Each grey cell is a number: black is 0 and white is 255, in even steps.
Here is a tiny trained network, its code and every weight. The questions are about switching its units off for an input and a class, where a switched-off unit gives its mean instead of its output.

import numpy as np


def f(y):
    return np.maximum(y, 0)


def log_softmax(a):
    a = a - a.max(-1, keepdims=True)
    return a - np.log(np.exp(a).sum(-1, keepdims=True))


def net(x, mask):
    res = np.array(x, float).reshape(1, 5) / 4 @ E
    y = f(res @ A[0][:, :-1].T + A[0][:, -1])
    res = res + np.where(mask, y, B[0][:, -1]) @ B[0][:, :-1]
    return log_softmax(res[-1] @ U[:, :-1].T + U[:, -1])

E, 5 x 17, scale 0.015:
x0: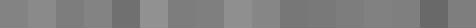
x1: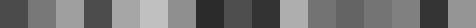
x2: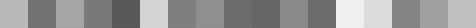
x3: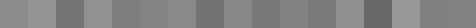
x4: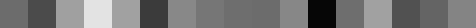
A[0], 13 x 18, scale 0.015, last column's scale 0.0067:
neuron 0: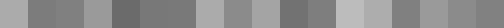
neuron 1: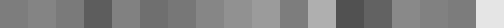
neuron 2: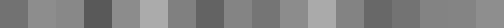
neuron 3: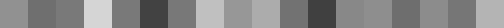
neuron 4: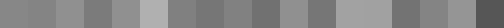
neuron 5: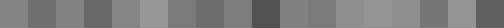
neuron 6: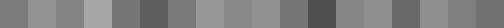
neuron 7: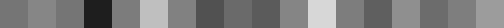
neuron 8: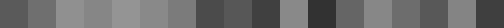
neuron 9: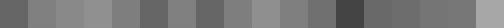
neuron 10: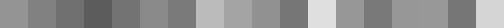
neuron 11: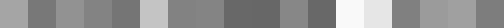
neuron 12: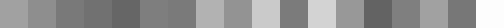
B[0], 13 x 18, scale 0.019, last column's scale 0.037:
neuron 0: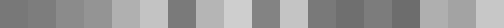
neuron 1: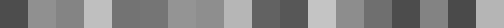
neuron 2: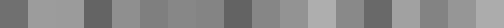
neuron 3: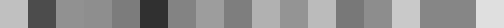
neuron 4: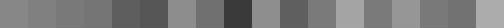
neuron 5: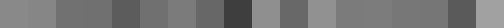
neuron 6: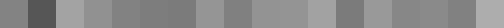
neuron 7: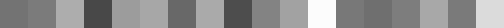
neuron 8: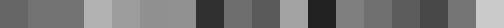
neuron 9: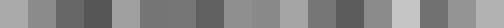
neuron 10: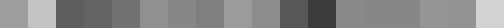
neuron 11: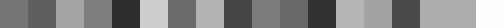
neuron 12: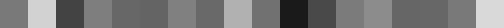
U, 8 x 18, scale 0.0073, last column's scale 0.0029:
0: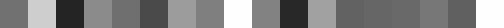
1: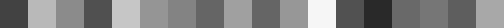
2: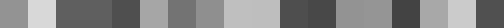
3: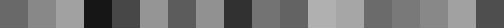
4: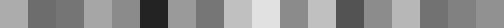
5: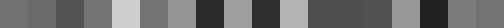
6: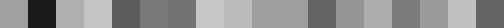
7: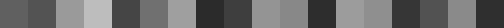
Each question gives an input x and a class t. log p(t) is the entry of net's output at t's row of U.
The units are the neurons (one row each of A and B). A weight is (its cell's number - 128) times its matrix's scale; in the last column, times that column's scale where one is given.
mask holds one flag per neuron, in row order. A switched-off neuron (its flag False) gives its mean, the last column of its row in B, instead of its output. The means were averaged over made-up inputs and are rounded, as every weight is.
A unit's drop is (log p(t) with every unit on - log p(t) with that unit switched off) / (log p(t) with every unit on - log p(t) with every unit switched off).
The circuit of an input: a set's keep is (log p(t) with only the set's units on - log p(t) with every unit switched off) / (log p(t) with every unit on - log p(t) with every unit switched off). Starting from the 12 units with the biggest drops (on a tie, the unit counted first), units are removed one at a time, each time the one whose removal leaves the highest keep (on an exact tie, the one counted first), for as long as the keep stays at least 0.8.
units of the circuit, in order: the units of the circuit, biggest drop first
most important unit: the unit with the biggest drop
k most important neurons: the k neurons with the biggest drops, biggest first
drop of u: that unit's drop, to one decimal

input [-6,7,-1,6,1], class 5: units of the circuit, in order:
(neuron 8; neuron 11)
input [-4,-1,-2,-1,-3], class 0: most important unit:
neuron 11
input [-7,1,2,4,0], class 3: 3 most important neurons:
(neuron 8; neuron 12; neuron 10)
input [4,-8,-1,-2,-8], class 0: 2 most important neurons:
(neuron 11; neuron 12)
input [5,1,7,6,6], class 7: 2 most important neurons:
(neuron 8; neuron 4)
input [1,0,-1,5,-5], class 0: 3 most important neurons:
(neuron 11; neuron 12; neuron 10)
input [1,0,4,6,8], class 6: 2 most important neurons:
(neuron 3; neuron 12)
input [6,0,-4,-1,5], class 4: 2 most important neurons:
(neuron 11; neuron 3)
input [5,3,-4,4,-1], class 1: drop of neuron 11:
0.3
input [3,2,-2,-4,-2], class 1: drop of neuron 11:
0.7
